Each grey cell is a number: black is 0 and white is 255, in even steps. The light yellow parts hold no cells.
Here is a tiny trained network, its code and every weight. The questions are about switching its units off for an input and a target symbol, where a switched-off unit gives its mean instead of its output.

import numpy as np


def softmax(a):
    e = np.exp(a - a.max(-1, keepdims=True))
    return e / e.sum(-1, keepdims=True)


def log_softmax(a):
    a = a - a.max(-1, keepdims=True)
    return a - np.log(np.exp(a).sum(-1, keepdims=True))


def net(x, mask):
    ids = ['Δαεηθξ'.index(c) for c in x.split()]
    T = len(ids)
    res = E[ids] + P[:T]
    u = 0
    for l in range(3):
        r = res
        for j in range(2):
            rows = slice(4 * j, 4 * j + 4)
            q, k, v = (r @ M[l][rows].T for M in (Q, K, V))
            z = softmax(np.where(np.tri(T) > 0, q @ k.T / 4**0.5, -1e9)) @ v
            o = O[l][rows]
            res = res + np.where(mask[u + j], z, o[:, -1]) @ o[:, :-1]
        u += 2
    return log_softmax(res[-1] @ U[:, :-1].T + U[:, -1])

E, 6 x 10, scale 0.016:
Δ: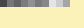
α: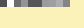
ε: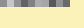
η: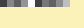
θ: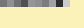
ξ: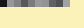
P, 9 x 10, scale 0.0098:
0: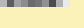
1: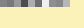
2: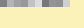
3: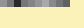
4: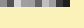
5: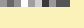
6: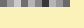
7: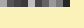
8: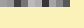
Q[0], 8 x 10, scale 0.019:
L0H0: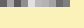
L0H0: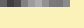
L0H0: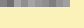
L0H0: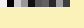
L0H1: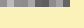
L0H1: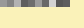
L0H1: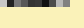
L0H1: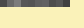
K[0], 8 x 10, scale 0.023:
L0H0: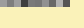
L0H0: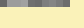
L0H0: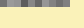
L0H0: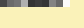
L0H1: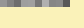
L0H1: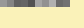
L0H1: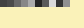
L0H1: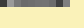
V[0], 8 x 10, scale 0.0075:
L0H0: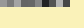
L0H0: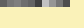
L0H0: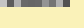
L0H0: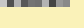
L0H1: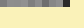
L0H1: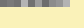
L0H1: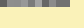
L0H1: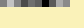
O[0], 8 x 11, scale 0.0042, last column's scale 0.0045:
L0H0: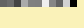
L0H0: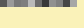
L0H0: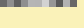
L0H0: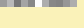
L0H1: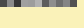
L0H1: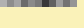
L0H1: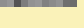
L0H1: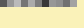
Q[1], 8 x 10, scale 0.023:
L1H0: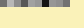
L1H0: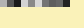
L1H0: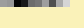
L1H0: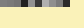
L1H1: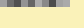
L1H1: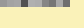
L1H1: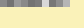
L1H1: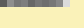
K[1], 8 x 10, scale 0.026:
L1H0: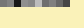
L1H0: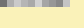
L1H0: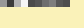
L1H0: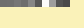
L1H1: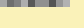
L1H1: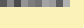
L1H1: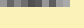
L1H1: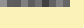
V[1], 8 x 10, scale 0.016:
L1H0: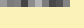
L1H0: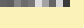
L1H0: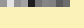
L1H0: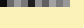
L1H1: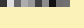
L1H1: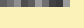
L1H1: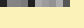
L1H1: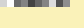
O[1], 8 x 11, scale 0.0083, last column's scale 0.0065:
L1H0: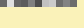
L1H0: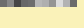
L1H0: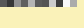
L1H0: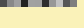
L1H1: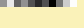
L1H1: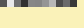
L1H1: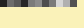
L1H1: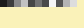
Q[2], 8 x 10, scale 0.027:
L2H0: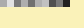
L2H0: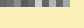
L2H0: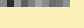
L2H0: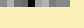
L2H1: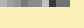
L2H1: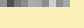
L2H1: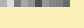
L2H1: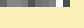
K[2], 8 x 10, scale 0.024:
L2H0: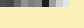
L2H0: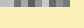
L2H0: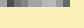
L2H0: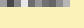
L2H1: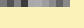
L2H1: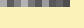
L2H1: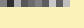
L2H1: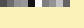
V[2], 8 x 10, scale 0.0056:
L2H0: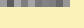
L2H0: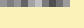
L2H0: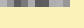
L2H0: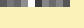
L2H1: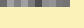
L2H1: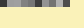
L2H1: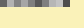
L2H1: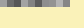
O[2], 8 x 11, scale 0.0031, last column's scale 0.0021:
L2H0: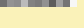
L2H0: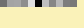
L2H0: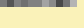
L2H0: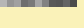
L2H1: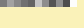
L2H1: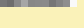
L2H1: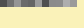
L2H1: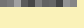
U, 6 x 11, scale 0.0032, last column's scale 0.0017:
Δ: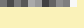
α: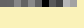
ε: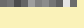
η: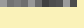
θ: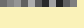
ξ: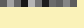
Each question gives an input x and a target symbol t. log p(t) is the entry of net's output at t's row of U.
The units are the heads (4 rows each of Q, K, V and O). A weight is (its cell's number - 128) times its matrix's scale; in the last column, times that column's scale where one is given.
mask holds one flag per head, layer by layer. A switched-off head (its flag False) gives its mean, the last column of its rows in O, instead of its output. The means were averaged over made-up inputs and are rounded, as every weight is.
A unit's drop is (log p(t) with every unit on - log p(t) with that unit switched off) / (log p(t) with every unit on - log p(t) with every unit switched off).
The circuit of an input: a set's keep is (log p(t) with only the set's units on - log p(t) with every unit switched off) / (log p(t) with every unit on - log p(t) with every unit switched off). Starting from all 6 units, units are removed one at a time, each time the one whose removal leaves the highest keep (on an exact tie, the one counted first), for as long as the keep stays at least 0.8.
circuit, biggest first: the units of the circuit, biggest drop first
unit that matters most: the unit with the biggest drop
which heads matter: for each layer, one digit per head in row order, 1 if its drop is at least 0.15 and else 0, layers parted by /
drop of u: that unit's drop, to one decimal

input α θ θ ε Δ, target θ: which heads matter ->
11 / 11 / 00
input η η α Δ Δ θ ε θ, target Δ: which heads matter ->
10 / 11 / 00
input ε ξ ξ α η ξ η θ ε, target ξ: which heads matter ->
00 / 11 / 00
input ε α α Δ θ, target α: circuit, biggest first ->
[L0H0; L1H1; L1H0]
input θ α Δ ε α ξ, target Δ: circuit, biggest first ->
[L0H0; L1H0; L1H1]
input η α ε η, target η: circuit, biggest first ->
[L1H1; L1H0]
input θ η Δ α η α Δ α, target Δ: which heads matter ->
10 / 01 / 00
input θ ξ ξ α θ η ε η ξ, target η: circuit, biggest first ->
[L0H0; L1H1; L1H0]
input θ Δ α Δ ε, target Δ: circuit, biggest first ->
[L1H1; L1H0]
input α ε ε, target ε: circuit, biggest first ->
[L1H0]
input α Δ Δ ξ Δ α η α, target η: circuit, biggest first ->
[L1H1; L0H0]
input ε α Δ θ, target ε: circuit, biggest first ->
[L0H0; L1H0]
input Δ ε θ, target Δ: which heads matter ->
00 / 11 / 00
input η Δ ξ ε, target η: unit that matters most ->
L0H0
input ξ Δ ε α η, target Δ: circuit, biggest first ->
[L0H0; L1H1; L1H0]
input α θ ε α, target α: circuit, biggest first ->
[L1H1; L1H0]
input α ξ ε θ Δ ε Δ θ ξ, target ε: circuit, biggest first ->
[L1H0; L0H0]
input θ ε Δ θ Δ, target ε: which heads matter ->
11 / 10 / 00
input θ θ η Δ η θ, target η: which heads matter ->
01 / 11 / 00
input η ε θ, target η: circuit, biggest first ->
[L1H1; L1H0]
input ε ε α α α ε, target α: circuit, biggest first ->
[L1H1]
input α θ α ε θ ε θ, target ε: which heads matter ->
00 / 10 / 00
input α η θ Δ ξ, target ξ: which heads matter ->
10 / 01 / 00
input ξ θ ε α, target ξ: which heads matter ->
11 / 11 / 00
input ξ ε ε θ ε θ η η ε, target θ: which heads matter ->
00 / 11 / 00
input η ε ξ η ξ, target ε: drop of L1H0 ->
0.8
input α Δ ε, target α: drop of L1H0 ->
0.3
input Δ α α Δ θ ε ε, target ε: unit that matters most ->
L0H1
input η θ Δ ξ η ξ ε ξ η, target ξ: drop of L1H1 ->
0.5
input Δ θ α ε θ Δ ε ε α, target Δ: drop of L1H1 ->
0.2
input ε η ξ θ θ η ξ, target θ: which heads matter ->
10 / 11 / 00
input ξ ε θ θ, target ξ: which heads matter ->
01 / 11 / 00
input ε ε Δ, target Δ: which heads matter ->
10 / 11 / 00
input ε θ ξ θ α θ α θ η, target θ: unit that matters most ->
L1H1
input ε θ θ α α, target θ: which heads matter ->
10 / 11 / 00
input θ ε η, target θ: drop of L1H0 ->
0.2
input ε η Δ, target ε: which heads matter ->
10 / 10 / 00
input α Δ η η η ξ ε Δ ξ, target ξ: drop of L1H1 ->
0.4
